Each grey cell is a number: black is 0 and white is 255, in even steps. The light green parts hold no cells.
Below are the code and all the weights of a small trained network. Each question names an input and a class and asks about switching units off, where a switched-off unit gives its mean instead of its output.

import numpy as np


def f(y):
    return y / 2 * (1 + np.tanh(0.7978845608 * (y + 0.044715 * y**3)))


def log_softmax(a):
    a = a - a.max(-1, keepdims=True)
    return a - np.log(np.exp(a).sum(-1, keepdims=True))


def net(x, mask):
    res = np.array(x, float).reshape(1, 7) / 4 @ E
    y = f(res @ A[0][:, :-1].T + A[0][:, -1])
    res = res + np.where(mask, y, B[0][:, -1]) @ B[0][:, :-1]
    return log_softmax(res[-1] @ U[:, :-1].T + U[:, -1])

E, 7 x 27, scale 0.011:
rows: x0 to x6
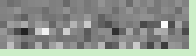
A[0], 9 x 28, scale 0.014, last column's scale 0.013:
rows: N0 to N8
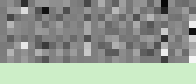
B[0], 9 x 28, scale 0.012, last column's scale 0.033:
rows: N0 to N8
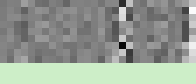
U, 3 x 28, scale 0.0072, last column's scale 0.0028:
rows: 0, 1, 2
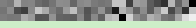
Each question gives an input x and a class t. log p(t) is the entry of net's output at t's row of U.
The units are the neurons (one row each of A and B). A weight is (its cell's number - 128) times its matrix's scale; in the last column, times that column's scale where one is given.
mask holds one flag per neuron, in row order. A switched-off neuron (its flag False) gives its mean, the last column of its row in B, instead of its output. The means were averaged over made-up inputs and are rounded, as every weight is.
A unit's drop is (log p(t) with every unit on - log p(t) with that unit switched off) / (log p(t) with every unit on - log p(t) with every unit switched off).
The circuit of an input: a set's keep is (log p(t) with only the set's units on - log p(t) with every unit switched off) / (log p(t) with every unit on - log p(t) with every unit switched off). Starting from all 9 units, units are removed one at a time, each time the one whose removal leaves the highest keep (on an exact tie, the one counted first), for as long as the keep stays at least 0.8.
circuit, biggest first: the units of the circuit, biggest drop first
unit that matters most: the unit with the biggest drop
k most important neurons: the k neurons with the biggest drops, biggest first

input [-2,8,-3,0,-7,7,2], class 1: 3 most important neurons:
N1, N7, N3
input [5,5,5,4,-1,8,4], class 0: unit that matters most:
N7
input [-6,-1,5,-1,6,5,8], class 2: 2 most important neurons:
N0, N1
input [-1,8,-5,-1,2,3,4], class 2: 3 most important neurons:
N1, N0, N5
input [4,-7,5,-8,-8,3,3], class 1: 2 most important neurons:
N1, N5
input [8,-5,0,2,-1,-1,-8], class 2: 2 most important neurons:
N1, N6
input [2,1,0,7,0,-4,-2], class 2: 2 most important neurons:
N1, N6
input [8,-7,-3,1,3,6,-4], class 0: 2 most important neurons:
N3, N1
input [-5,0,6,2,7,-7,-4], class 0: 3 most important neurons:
N3, N1, N5
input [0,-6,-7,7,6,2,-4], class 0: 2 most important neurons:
N7, N3
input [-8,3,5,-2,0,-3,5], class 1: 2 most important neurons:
N6, N3
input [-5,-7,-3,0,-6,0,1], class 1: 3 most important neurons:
N1, N7, N3
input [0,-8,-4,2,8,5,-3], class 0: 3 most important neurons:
N3, N1, N5
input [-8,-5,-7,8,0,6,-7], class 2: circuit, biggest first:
N6
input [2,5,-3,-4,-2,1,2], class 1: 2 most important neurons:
N7, N5
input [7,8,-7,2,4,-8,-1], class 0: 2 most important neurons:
N3, N1
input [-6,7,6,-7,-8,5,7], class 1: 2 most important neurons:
N1, N3
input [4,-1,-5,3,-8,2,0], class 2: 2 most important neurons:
N6, N2
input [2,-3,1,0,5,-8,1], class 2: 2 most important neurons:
N1, N5
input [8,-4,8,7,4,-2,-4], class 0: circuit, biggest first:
N7
